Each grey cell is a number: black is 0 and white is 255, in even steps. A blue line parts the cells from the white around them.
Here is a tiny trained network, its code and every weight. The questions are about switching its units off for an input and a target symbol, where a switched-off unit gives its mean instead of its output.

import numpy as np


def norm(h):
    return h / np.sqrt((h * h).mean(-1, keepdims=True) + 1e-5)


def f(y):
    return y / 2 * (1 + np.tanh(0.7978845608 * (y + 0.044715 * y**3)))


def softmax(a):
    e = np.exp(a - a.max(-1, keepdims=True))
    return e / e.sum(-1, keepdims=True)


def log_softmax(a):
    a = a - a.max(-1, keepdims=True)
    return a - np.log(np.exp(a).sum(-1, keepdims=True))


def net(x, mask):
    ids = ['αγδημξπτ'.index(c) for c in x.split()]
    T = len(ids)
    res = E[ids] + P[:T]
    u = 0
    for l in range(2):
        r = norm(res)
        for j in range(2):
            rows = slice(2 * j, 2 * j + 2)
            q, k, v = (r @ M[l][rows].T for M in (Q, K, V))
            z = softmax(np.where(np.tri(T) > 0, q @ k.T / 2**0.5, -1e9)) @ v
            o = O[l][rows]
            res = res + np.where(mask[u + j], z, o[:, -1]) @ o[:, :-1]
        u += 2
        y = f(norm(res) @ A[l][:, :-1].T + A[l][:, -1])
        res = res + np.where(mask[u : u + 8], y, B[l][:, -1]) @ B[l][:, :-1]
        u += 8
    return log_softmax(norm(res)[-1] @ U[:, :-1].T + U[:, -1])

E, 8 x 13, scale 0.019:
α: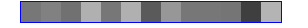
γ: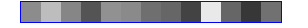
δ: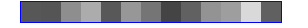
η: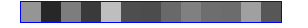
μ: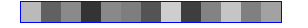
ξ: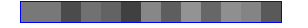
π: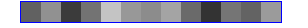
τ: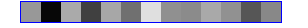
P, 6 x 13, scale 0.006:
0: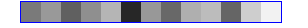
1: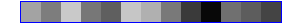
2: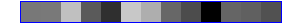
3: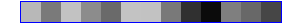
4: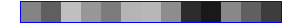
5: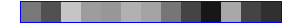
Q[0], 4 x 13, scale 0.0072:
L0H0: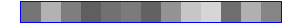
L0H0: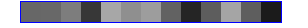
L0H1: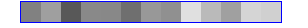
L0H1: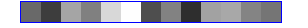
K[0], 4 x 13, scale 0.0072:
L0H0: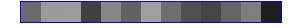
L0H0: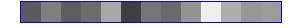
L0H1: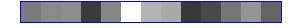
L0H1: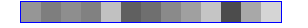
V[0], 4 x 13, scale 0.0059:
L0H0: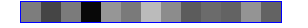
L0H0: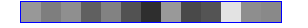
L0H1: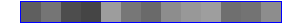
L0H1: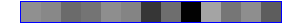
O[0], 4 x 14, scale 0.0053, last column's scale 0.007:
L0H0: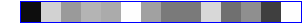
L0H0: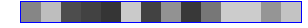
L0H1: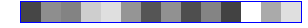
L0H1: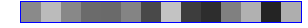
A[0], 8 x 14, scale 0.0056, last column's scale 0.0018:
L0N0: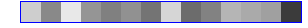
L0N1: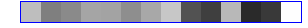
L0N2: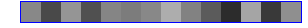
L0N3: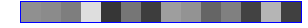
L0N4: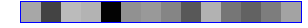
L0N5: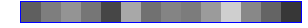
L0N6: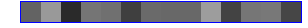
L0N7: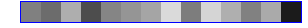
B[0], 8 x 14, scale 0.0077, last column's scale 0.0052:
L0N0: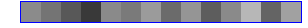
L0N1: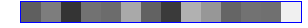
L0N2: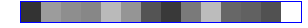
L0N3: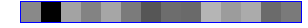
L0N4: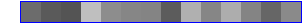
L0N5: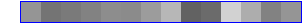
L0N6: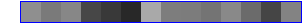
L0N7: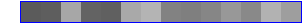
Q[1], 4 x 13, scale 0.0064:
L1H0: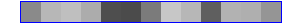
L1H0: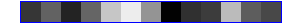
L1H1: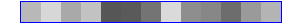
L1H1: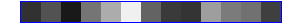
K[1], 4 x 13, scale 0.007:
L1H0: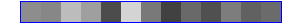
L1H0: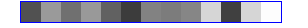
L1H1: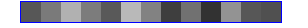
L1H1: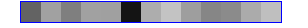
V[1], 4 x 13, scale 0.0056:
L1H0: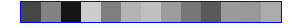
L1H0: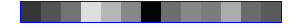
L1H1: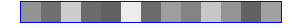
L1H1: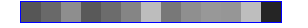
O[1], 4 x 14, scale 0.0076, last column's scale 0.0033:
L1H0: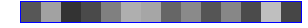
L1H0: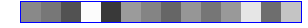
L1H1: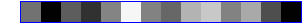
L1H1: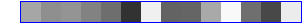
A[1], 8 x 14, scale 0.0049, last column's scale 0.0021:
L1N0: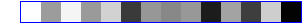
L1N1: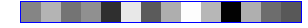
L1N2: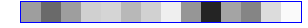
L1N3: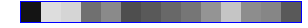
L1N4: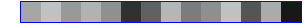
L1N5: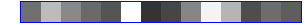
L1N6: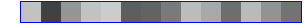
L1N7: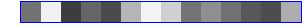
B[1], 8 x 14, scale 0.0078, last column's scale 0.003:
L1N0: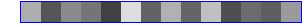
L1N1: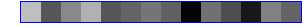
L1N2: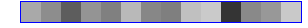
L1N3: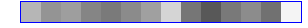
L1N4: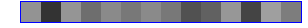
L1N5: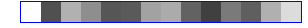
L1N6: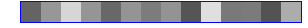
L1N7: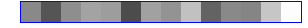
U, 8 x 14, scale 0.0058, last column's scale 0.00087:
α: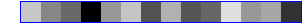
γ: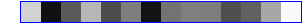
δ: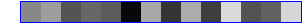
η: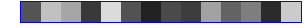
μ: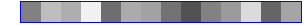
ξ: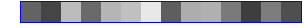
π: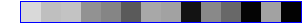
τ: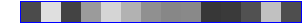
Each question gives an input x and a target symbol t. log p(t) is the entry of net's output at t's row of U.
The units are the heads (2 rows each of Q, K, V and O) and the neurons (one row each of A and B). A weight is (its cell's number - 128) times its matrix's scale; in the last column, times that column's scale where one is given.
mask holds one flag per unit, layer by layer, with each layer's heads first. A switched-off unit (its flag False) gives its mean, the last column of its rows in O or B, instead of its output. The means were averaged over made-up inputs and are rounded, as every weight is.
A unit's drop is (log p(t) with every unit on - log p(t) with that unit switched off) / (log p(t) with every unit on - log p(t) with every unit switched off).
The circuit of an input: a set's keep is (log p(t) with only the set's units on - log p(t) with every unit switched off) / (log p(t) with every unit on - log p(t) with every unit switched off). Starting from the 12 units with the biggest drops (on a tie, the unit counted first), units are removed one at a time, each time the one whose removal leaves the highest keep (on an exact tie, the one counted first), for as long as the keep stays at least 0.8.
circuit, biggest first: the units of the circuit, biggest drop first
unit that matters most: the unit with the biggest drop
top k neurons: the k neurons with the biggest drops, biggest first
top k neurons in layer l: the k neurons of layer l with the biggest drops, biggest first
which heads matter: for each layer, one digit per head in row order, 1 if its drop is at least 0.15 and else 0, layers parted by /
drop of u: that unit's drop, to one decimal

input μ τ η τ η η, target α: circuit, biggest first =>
(L0H0, L1H1)
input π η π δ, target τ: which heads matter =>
00 / 11
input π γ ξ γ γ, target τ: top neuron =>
(L0N2)
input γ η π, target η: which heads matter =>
10 / 10
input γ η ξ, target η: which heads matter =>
10 / 11
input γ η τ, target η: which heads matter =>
11 / 10
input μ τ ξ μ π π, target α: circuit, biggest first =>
(L0H0, L1H1)
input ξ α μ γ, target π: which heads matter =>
00 / 00
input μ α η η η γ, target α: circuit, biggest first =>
(L0H0, L1H1, L0N2)
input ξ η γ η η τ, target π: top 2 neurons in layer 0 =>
(L0N6, L0N2)
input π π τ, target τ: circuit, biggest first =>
(L1H1, L1H0)
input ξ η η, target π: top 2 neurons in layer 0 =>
(L0N1, L0N6)
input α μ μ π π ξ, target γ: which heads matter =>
00 / 01
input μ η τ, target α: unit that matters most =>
L0H0
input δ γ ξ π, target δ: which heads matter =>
01 / 01
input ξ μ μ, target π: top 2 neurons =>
(L0N6, L0N1)
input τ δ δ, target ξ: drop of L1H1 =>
0.5
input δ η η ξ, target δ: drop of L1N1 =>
0.0
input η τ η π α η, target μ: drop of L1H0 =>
0.7
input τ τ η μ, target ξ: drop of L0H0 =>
0.3
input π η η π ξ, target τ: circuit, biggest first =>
(L1H0)
